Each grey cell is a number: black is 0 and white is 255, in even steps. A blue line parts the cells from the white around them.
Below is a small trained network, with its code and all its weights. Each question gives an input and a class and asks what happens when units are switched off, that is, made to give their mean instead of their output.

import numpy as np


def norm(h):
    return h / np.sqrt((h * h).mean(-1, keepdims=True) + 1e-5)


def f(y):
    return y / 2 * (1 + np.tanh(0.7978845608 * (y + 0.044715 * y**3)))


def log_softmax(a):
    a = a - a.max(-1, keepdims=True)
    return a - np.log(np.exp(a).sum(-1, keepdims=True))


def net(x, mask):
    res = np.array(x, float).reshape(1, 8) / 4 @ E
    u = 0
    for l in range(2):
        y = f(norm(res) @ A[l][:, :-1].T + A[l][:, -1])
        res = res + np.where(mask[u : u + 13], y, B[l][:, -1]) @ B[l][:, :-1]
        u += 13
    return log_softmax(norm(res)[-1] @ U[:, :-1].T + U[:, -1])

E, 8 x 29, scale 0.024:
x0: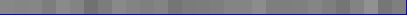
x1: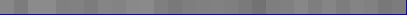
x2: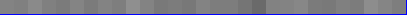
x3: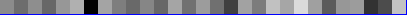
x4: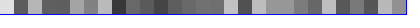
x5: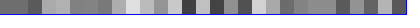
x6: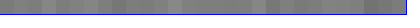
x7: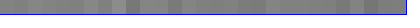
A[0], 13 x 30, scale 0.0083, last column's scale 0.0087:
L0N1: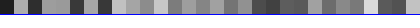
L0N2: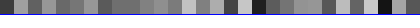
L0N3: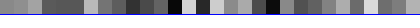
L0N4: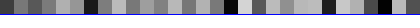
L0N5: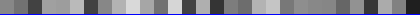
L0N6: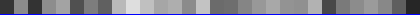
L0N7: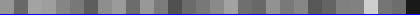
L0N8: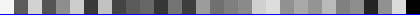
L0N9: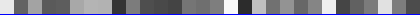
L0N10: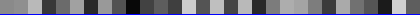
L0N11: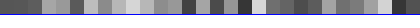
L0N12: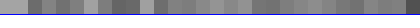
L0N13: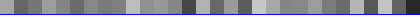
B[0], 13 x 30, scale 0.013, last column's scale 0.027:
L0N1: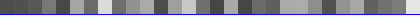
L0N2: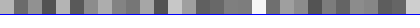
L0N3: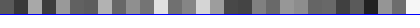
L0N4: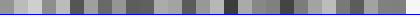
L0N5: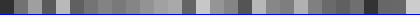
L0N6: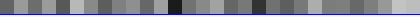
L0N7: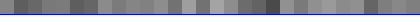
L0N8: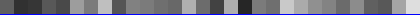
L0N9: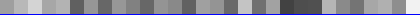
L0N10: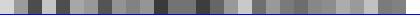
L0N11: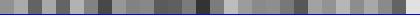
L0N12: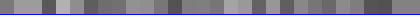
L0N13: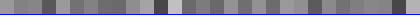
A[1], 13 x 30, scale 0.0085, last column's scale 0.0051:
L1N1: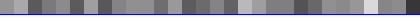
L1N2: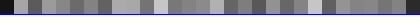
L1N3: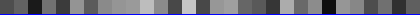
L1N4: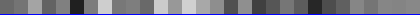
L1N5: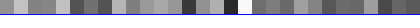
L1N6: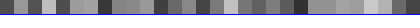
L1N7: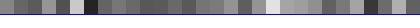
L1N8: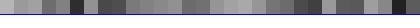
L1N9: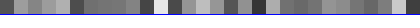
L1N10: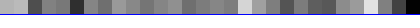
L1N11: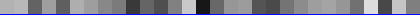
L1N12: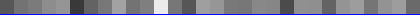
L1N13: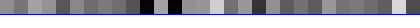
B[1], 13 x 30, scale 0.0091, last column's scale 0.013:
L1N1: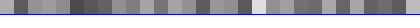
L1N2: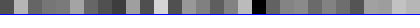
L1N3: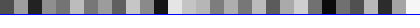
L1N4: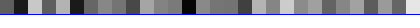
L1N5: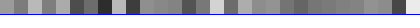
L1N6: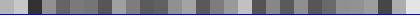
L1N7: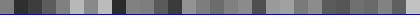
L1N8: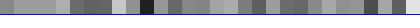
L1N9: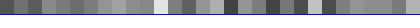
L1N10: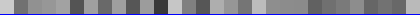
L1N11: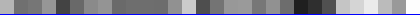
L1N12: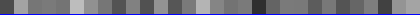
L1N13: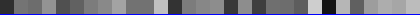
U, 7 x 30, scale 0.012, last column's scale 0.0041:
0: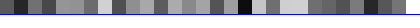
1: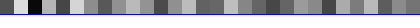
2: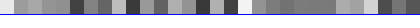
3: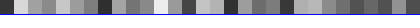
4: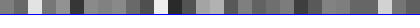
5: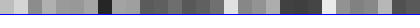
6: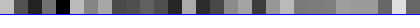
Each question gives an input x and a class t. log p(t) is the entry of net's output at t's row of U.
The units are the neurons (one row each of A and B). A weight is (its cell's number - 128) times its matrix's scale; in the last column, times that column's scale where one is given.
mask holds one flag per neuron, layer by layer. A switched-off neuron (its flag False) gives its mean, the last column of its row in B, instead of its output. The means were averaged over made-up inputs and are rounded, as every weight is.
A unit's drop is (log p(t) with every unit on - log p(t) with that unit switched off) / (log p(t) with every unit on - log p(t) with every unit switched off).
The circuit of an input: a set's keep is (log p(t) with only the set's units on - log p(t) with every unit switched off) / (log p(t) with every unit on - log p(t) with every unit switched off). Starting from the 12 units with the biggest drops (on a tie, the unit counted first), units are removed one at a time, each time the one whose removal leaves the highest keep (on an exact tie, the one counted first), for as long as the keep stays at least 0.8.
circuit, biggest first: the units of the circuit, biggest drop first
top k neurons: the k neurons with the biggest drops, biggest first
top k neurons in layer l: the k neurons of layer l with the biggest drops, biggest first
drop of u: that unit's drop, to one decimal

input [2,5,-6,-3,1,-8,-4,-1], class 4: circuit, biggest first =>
(L0N3)
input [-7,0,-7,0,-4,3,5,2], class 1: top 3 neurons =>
(L0N1 L0N9 L0N3)
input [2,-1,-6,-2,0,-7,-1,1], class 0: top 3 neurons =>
(L0N3 L0N4 L0N9)
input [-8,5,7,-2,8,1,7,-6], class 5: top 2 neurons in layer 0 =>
(L0N9 L0N3)
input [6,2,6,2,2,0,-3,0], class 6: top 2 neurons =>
(L0N8 L0N3)
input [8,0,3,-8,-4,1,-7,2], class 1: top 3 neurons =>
(L0N11 L0N5 L0N8)
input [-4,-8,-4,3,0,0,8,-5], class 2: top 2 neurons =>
(L0N4 L0N3)
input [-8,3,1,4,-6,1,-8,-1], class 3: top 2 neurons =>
(L0N4 L0N6)
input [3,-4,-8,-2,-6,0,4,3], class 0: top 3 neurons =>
(L0N1 L0N10 L0N2)
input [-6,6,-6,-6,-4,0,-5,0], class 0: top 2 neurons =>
(L0N10 L0N3)
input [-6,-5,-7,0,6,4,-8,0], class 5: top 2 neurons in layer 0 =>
(L0N9 L0N1)
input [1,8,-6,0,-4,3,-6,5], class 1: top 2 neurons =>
(L0N1 L0N9)
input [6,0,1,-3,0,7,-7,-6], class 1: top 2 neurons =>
(L0N4 L0N11)
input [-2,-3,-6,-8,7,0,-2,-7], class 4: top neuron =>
(L0N10)
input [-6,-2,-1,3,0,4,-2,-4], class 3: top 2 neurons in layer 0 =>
(L0N4 L0N1)
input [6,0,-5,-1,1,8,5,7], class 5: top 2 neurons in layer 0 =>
(L0N11 L0N1)
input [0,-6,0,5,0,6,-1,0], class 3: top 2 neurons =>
(L0N4 L0N1)
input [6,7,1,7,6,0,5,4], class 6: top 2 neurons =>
(L0N3 L0N10)
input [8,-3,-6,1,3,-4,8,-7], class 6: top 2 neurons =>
(L0N10 L0N8)
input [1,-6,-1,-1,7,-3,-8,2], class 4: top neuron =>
(L0N9)
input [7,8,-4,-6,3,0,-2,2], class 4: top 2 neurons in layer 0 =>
(L0N3 L0N10)
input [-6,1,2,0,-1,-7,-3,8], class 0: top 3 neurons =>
(L0N3 L0N9 L0N4)
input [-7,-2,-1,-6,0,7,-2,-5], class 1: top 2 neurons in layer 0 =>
(L0N4 L0N1)
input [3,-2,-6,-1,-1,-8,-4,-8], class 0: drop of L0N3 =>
0.8
